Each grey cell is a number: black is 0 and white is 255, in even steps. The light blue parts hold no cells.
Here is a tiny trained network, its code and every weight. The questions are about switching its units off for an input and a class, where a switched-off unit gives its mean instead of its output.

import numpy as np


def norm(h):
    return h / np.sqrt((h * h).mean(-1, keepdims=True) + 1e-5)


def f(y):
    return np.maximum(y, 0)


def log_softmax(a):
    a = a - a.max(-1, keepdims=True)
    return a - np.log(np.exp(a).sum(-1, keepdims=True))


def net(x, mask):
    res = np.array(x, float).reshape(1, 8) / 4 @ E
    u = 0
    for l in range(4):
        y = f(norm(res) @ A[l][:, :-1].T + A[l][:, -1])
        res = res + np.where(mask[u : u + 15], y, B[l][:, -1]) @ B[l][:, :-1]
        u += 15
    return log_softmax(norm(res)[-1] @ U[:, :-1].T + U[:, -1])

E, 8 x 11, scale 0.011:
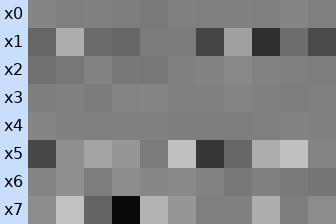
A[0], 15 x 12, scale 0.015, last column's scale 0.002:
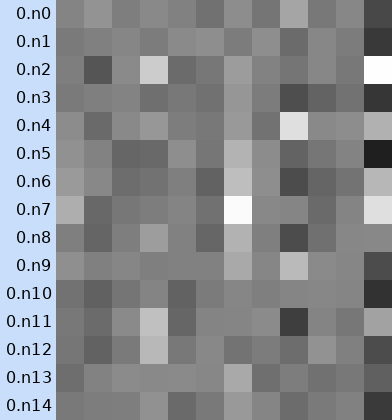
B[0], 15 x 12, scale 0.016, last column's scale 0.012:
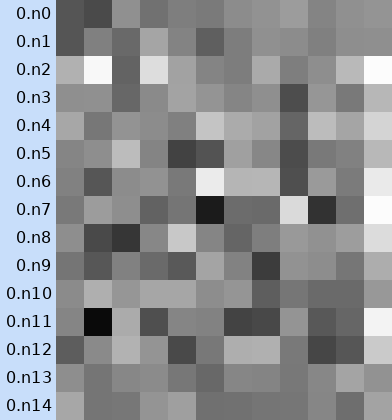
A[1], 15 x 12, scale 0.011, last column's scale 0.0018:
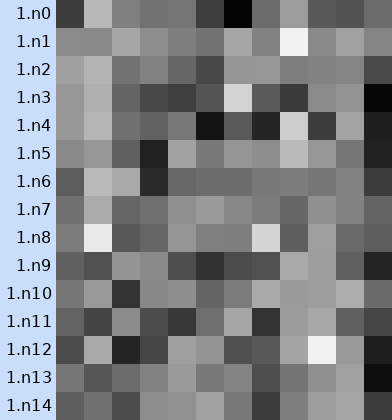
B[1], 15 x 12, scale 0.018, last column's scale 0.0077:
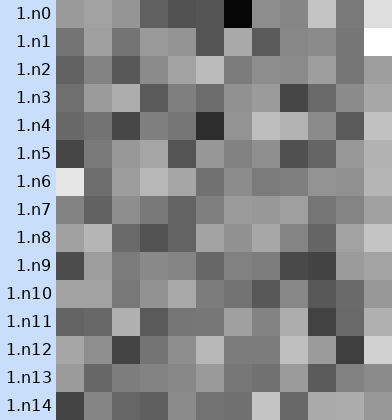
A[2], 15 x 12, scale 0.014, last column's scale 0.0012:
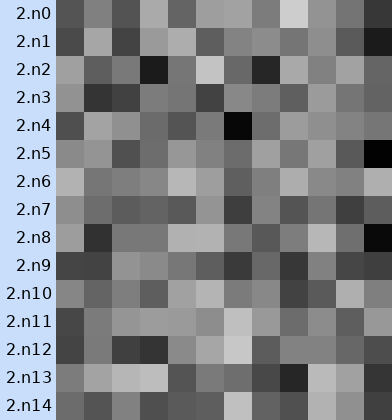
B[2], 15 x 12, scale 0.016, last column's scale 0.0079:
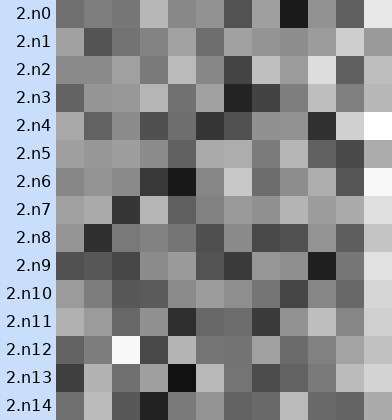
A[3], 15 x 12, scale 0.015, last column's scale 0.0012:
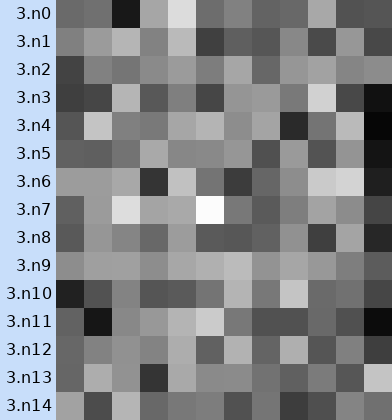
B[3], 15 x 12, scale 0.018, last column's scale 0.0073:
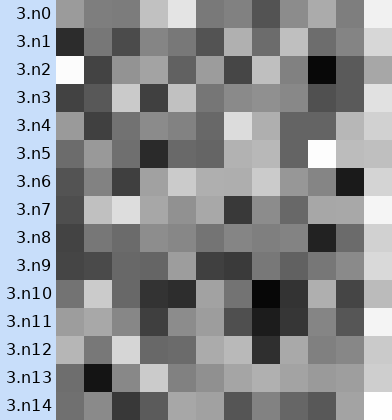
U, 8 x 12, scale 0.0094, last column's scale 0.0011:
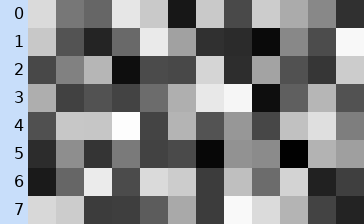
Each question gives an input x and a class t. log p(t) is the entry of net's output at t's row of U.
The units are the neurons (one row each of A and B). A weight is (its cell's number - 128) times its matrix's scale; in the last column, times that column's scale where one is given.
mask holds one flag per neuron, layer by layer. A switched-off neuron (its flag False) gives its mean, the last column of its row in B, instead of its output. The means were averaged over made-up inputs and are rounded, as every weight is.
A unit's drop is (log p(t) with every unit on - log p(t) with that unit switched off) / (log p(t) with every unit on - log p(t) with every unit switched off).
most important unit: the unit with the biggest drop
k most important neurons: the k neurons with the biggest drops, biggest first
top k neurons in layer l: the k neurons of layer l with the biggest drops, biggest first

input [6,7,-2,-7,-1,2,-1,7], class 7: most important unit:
0.n6
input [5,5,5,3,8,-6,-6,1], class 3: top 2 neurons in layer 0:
0.n11, 0.n5
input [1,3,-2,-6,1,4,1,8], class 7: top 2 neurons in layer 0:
0.n6, 0.n4
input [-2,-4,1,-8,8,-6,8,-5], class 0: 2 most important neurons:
0.n7, 0.n2
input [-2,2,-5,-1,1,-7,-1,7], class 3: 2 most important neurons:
0.n6, 0.n11
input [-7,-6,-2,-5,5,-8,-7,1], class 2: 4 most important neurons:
0.n7, 0.n2, 0.n9, 0.n5
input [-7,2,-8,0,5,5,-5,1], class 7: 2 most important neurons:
0.n6, 0.n11
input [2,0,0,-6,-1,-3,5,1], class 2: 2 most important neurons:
0.n7, 0.n2
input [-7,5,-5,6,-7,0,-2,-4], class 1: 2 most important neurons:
0.n7, 0.n11
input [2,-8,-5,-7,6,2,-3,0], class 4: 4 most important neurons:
0.n4, 0.n11, 0.n8, 1.n1
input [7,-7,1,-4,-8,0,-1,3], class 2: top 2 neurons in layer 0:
0.n7, 0.n6
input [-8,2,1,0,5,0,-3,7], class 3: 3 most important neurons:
0.n11, 0.n7, 0.n8
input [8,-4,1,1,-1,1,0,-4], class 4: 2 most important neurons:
0.n4, 0.n2
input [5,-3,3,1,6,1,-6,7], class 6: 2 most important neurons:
0.n7, 0.n12
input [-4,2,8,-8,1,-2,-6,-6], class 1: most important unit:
0.n11
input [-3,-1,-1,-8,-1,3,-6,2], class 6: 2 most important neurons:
0.n7, 0.n2
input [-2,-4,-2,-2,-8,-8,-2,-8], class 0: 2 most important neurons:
0.n7, 0.n2
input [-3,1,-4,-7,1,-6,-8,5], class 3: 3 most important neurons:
0.n6, 0.n11, 0.n3
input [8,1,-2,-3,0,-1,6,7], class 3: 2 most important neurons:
0.n7, 0.n11
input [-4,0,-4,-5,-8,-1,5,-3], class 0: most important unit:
0.n2
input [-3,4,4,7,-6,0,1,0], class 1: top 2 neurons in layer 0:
0.n7, 0.n2
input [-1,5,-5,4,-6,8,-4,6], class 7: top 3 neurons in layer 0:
0.n6, 0.n11, 0.n7
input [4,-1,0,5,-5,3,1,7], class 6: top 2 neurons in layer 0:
0.n7, 0.n2
